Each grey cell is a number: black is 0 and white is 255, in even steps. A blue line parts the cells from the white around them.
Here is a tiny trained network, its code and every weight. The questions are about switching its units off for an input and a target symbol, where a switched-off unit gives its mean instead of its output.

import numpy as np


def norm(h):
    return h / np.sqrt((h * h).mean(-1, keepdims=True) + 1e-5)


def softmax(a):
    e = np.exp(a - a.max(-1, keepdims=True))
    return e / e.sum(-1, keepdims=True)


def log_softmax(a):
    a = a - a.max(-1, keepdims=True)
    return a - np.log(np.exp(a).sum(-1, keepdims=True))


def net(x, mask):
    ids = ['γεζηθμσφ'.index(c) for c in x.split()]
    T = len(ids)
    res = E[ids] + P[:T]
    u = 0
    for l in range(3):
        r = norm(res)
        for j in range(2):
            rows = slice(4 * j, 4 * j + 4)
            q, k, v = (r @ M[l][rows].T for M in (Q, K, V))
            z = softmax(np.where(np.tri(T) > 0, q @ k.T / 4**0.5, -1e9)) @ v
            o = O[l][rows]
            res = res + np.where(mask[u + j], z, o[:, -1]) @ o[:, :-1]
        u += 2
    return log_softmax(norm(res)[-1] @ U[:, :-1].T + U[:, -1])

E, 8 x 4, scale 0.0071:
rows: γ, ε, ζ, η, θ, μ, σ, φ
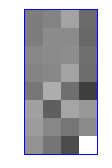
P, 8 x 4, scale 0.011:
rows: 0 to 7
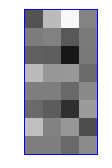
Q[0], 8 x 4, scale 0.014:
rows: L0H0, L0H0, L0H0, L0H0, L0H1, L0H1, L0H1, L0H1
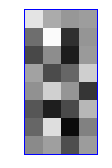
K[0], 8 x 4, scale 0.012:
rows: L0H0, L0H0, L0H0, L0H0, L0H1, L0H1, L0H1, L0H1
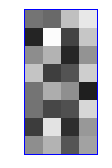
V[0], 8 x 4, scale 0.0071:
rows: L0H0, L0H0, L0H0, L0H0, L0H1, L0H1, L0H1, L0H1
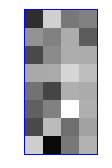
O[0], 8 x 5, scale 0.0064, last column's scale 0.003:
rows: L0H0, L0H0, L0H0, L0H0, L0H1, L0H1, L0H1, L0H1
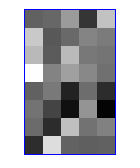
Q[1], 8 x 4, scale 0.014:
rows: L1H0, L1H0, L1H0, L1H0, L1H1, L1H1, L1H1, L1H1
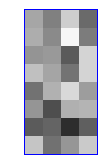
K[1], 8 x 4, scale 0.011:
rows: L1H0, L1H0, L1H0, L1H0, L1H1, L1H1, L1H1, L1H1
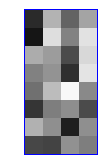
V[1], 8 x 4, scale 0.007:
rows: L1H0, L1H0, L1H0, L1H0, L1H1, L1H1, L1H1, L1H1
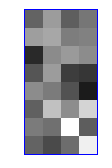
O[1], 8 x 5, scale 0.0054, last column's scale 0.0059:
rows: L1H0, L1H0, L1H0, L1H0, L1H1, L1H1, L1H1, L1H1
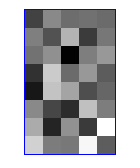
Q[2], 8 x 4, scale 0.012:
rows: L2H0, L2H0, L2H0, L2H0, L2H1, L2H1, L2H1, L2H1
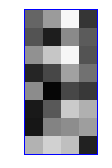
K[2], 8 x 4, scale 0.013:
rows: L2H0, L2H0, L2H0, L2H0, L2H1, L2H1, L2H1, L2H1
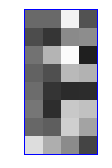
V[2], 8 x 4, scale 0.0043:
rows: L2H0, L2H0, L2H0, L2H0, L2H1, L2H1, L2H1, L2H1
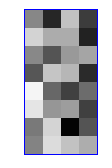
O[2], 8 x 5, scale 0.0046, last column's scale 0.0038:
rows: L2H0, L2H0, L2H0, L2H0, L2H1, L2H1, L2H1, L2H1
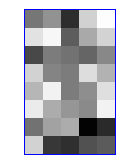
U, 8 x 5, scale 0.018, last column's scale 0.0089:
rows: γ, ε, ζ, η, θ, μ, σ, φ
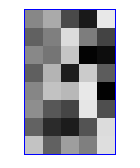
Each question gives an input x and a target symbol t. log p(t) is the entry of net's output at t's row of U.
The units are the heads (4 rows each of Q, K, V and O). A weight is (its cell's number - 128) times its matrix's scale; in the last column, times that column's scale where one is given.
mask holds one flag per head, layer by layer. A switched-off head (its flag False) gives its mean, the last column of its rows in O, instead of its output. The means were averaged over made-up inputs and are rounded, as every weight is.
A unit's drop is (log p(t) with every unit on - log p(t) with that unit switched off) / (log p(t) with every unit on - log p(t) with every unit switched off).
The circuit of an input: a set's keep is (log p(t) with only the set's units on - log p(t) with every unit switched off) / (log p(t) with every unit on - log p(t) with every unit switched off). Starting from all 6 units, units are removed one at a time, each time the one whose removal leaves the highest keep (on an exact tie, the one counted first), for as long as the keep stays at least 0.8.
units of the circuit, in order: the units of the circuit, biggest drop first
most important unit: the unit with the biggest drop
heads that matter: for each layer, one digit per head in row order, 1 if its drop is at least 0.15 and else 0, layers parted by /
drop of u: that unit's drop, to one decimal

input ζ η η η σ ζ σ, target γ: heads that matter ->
01 / 10 / 01
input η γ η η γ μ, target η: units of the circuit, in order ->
(L0H1)
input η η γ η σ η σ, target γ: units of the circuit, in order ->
(L1H0; L0H1)
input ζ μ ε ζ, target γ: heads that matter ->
01 / 11 / 01
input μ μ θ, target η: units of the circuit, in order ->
(L0H0; L1H1)
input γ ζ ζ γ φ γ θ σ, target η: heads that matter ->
11 / 10 / 00
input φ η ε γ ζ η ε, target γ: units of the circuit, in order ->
(L1H0; L0H1)
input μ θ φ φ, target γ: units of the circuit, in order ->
(L1H0; L2H1; L0H1)
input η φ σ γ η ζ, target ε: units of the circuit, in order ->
(L1H0; L0H1; L0H0)
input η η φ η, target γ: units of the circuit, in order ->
(L1H0; L0H1)
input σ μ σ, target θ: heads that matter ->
11 / 10 / 00
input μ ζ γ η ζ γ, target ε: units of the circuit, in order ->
(L0H0; L1H0; L0H1)
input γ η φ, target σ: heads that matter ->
11 / 00 / 10
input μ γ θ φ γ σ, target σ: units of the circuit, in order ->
(L2H0)
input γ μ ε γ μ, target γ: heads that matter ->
01 / 00 / 01
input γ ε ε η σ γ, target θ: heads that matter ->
11 / 10 / 11
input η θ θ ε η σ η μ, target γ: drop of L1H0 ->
0.0
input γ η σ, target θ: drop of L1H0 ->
0.5
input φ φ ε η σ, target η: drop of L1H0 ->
0.4
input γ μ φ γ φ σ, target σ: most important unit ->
L0H0
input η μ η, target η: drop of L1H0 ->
0.0
